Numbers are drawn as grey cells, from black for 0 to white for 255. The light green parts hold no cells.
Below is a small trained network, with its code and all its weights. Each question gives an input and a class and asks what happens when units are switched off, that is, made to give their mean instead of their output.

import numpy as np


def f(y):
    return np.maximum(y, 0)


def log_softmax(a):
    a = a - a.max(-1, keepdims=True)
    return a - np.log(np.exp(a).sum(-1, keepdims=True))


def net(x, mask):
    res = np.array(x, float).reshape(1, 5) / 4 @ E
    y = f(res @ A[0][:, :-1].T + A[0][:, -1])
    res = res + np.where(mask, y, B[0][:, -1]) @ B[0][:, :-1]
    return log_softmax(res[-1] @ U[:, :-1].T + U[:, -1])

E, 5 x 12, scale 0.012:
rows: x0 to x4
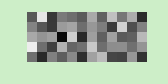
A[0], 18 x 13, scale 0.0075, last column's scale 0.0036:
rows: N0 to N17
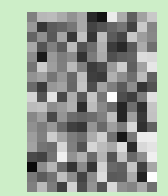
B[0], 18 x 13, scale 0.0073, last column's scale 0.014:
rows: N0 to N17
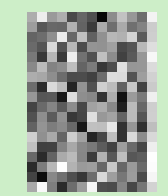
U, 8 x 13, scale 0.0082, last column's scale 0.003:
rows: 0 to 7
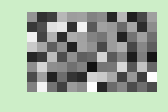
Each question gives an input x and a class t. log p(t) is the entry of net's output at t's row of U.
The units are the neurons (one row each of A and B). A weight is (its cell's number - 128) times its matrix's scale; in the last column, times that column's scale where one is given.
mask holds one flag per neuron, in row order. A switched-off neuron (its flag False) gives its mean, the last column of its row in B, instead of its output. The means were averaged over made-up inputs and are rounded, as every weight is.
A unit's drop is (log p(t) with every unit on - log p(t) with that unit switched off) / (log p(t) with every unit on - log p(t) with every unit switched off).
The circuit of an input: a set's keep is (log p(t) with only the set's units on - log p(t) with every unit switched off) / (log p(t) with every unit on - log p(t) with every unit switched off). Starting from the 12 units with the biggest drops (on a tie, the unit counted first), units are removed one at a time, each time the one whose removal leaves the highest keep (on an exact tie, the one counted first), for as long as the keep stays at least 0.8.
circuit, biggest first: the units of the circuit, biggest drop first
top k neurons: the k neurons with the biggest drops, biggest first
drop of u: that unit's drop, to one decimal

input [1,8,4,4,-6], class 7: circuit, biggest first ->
(N17)
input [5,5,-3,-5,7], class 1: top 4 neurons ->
(N15, N7, N17, N8)
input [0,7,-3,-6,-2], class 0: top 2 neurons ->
(N14, N12)
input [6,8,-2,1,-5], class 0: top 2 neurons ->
(N13, N12)
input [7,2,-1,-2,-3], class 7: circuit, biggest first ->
(N16, N7)
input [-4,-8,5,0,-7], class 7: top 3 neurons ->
(N17, N8, N0)
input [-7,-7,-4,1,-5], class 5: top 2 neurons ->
(N6, N0)
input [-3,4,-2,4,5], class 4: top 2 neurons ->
(N4, N16)
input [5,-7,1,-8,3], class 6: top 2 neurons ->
(N11, N10)
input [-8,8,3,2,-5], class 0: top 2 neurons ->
(N13, N14)
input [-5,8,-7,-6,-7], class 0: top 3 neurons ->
(N14, N13, N12)
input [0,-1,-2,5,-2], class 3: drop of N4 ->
0.2
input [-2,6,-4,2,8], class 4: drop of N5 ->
0.0
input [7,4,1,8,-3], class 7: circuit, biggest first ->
(N16)
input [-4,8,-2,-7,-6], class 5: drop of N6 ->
0.1
